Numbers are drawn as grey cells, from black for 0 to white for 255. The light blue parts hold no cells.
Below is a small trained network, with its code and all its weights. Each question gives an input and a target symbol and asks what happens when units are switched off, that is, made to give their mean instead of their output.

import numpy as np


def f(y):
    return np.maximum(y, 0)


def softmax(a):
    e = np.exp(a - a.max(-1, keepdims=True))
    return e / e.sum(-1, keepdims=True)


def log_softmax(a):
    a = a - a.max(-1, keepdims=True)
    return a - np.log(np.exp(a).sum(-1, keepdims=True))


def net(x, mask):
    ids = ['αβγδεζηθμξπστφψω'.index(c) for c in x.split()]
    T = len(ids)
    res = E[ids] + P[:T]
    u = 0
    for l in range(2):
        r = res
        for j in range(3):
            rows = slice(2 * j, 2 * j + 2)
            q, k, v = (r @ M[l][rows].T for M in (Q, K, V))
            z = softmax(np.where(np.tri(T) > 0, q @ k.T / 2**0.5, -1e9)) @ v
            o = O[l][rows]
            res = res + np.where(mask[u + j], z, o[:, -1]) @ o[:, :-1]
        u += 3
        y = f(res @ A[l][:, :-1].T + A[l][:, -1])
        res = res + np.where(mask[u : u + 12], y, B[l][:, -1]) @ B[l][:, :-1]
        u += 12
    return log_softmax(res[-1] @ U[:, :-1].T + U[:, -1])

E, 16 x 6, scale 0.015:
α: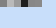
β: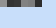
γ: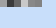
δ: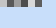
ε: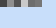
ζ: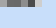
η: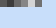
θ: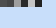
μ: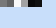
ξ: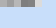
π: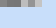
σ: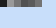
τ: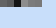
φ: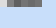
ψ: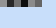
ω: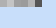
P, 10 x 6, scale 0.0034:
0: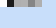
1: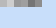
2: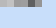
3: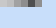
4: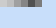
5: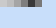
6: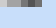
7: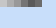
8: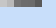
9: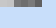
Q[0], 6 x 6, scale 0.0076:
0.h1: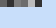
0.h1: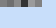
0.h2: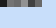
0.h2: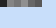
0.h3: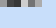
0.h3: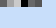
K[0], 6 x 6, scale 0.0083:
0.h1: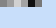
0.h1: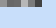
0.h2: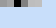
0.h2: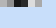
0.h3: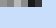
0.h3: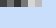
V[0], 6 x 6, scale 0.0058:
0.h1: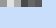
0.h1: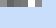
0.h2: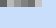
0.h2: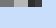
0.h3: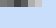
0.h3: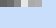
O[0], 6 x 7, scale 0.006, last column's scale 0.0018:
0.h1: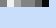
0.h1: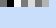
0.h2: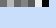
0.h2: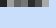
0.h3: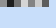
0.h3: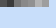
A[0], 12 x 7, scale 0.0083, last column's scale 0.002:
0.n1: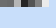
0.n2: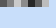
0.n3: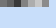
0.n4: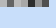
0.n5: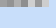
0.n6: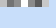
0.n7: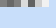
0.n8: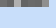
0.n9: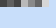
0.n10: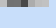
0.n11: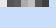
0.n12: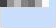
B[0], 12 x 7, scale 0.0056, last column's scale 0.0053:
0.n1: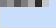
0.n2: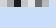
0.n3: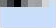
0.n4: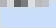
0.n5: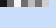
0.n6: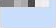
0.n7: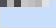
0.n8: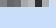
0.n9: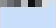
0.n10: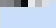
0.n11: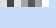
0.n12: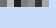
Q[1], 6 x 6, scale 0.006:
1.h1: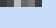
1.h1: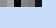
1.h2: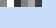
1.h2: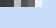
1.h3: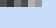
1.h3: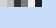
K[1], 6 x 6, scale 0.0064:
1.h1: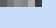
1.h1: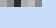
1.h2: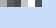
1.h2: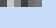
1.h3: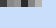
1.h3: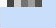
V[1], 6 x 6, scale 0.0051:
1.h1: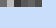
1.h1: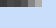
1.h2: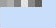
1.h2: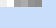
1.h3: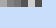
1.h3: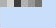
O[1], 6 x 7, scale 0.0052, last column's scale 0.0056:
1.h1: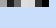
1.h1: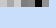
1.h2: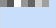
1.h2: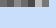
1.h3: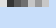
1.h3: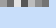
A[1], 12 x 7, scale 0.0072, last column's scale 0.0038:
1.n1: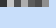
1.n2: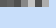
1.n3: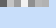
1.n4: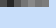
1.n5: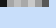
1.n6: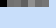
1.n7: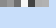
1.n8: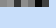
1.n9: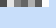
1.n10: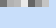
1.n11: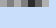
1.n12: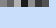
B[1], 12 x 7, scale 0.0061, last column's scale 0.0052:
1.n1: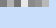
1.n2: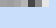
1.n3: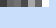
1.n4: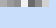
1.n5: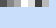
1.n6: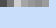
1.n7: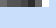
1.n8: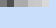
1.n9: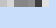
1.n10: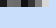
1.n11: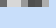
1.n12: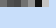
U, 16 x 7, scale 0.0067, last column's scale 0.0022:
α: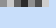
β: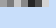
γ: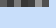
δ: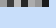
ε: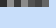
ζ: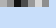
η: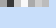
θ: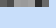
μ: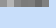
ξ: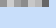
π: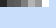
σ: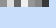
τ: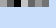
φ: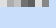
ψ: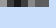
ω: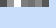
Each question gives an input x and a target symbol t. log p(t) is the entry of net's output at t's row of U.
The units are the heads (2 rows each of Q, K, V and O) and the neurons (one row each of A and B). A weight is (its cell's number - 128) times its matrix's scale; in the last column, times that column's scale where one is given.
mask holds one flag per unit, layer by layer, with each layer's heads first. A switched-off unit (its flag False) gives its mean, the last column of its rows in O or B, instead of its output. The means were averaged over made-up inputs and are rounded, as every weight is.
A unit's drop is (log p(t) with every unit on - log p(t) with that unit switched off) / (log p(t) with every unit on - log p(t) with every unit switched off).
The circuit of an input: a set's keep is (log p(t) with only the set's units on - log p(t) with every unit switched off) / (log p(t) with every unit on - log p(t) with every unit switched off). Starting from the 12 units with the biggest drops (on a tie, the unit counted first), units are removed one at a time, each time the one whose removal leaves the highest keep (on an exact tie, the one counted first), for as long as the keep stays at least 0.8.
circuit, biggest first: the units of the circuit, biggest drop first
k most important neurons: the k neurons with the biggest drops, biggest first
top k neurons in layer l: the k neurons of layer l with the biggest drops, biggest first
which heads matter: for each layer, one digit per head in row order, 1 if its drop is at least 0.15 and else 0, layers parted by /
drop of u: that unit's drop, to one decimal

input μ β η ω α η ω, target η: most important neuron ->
(0.n2)
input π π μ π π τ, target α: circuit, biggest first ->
(0.h3 1.n9)
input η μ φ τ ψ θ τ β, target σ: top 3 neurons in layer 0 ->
(0.n11 0.n6 0.n3)
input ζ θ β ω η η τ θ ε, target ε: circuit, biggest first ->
(1.n10 0.n10 1.n7 0.n9)
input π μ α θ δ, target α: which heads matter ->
111 / 001
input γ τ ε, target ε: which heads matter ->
000 / 001
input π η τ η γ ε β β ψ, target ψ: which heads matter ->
000 / 000
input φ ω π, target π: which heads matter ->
000 / 000
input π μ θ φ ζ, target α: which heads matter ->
111 / 001
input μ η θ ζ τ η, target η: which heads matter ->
011 / 111
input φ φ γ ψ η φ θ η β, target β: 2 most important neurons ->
(0.n11 1.n11)
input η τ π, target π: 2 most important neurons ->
(0.n7 1.n3)
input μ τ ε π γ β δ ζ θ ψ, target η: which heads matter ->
011 / 100
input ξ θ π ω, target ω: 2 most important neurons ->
(0.n5 0.n6)
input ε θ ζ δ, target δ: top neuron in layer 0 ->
(0.n11)
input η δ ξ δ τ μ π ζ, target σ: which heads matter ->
111 / 010
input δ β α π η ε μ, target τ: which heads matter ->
100 / 001
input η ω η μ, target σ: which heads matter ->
100 / 010
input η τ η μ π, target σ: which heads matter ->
111 / 010
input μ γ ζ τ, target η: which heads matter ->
011 / 111
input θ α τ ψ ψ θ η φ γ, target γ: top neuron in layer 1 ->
(1.n10)
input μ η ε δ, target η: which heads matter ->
011 / 111
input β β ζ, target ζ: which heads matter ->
000 / 000
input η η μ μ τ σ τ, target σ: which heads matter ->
111 / 010
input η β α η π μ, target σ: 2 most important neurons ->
(0.n2 0.n11)
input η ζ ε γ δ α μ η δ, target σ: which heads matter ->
110 / 010
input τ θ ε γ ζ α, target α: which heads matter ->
000 / 000
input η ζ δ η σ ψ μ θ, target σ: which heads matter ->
100 / 010
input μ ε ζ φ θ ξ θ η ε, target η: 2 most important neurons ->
(0.n2 0.n6)
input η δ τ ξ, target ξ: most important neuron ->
(0.n5)
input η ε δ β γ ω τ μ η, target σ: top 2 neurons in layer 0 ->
(0.n11 0.n3)
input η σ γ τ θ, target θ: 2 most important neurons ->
(1.n12 0.n7)
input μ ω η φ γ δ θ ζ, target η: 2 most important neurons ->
(0.n2 0.n1)
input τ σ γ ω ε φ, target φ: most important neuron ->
(0.n7)
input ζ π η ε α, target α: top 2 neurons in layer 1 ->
(1.n9 1.n12)
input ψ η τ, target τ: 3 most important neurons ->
(0.n3 0.n5 0.n9)
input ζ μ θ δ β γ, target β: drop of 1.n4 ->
0.0
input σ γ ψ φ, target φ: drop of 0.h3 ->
0.1
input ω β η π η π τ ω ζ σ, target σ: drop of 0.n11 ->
0.2
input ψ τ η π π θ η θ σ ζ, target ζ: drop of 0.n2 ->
-0.1
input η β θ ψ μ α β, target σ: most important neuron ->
(0.n11)
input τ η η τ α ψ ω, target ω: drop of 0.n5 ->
0.3
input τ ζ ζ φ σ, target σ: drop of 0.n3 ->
0.1
